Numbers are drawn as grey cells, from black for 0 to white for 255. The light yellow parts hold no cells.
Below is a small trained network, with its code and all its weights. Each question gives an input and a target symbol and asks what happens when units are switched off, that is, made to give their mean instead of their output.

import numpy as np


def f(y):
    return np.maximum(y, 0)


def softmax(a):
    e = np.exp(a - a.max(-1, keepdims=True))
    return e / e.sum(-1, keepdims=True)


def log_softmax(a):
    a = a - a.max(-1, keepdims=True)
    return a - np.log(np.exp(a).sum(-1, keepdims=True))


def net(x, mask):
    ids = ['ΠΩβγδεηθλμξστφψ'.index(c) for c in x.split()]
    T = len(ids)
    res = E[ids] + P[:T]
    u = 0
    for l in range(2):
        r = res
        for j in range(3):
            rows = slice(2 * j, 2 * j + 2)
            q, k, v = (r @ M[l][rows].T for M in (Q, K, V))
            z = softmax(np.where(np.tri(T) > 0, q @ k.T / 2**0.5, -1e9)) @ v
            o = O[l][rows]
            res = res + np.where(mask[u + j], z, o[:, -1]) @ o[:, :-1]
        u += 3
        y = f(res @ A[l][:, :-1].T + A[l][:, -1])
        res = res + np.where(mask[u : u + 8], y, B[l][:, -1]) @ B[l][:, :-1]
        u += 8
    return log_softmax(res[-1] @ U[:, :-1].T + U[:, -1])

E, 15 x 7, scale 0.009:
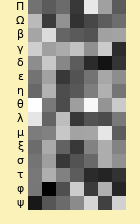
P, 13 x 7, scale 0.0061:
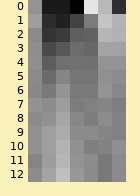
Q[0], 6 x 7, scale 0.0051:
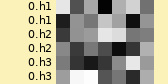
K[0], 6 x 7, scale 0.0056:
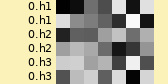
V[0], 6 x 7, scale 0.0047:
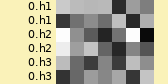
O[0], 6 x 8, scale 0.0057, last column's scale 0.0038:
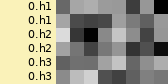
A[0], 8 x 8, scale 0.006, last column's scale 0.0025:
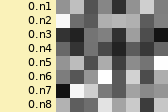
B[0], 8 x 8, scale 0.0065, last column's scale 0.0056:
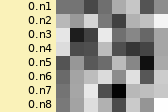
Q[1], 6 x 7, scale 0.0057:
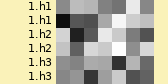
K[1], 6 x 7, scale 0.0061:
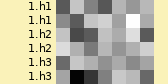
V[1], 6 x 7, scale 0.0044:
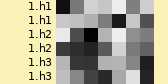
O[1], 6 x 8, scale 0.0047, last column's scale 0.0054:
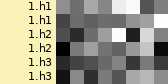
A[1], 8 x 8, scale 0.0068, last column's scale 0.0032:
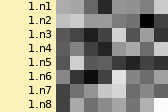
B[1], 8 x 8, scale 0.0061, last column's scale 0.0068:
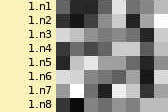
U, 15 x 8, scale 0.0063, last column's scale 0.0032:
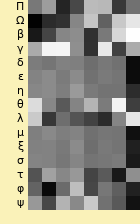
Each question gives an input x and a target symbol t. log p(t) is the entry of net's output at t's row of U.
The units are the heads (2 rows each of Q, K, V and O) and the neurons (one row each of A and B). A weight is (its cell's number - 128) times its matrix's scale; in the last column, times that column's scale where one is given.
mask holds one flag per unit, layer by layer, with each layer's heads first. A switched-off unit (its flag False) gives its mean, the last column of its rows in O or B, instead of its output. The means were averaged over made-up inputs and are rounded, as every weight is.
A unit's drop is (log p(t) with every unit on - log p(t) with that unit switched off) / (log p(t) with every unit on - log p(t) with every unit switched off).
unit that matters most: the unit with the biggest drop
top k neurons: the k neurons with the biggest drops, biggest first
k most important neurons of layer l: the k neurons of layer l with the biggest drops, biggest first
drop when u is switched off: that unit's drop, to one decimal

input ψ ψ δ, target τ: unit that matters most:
1.n5
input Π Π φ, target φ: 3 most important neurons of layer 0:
0.n8, 0.n3, 0.n2
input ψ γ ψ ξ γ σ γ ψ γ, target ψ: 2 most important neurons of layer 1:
1.n2, 1.n6
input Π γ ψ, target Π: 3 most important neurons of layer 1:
1.n6, 1.n3, 1.n7
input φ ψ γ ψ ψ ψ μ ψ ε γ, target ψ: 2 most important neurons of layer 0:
0.n7, 0.n5
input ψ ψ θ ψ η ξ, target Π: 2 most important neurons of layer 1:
1.n4, 1.n2
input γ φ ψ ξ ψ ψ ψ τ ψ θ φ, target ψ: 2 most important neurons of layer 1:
1.n2, 1.n7
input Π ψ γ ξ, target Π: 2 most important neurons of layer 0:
0.n7, 0.n6
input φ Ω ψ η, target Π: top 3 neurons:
0.n7, 1.n6, 1.n4
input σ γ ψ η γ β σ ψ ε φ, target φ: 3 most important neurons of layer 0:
0.n8, 0.n2, 0.n3
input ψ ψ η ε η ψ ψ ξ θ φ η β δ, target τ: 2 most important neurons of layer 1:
1.n5, 1.n2
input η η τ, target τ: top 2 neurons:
1.n5, 0.n4
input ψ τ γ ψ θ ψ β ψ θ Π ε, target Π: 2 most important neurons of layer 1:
1.n4, 1.n2
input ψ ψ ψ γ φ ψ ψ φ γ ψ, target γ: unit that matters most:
0.h2
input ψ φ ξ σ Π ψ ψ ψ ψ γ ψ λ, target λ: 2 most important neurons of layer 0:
0.n4, 0.n6
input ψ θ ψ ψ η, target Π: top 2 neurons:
1.n4, 1.n2
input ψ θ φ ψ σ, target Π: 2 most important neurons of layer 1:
1.n6, 1.n4
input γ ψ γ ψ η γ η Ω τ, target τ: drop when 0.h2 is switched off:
0.1
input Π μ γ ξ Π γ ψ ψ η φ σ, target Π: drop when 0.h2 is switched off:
0.2
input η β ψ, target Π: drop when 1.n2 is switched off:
0.2
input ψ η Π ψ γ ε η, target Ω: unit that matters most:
1.h2
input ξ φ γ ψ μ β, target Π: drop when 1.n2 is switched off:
0.1
